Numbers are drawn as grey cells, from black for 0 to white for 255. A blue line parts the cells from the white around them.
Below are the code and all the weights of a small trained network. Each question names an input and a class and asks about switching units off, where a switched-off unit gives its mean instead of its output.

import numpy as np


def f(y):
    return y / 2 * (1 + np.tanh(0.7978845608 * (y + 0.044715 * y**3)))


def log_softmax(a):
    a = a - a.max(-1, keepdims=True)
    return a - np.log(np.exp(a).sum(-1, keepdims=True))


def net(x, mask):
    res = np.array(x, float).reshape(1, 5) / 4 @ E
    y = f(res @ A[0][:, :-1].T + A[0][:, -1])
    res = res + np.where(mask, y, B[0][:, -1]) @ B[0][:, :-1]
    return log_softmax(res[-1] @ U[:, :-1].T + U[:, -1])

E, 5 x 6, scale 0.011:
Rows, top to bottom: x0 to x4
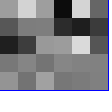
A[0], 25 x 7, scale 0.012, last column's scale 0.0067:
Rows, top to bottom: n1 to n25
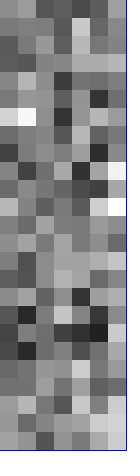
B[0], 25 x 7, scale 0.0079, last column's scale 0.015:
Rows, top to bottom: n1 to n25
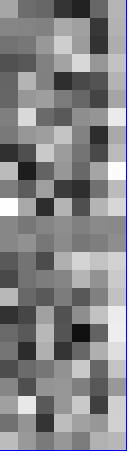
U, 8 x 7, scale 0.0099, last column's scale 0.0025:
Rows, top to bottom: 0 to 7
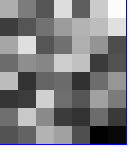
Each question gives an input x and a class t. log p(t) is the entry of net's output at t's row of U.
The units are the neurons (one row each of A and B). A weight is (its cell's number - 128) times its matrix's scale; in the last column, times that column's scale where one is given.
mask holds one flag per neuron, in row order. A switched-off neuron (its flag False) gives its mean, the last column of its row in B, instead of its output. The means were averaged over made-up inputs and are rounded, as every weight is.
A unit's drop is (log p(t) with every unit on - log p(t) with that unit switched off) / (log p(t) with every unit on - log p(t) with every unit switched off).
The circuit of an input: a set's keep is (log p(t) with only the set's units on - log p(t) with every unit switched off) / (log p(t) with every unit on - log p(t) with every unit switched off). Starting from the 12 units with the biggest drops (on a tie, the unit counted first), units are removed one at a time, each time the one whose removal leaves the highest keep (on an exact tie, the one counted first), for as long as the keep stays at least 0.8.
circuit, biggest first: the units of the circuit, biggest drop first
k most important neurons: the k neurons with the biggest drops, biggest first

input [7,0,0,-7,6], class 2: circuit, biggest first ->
[n23]
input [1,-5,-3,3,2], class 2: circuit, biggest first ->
[n10, n7]
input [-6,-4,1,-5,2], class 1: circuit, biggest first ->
[n18, n15]
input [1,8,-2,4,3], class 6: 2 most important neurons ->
[n5, n10]
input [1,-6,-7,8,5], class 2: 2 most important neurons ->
[n7, n10]
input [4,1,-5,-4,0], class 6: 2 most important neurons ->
[n5, n15]
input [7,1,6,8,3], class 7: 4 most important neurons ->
[n9, n15, n6, n24]
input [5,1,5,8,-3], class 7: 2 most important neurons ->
[n9, n15]
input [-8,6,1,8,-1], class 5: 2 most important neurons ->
[n18, n20]
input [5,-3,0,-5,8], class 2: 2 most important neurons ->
[n7, n9]
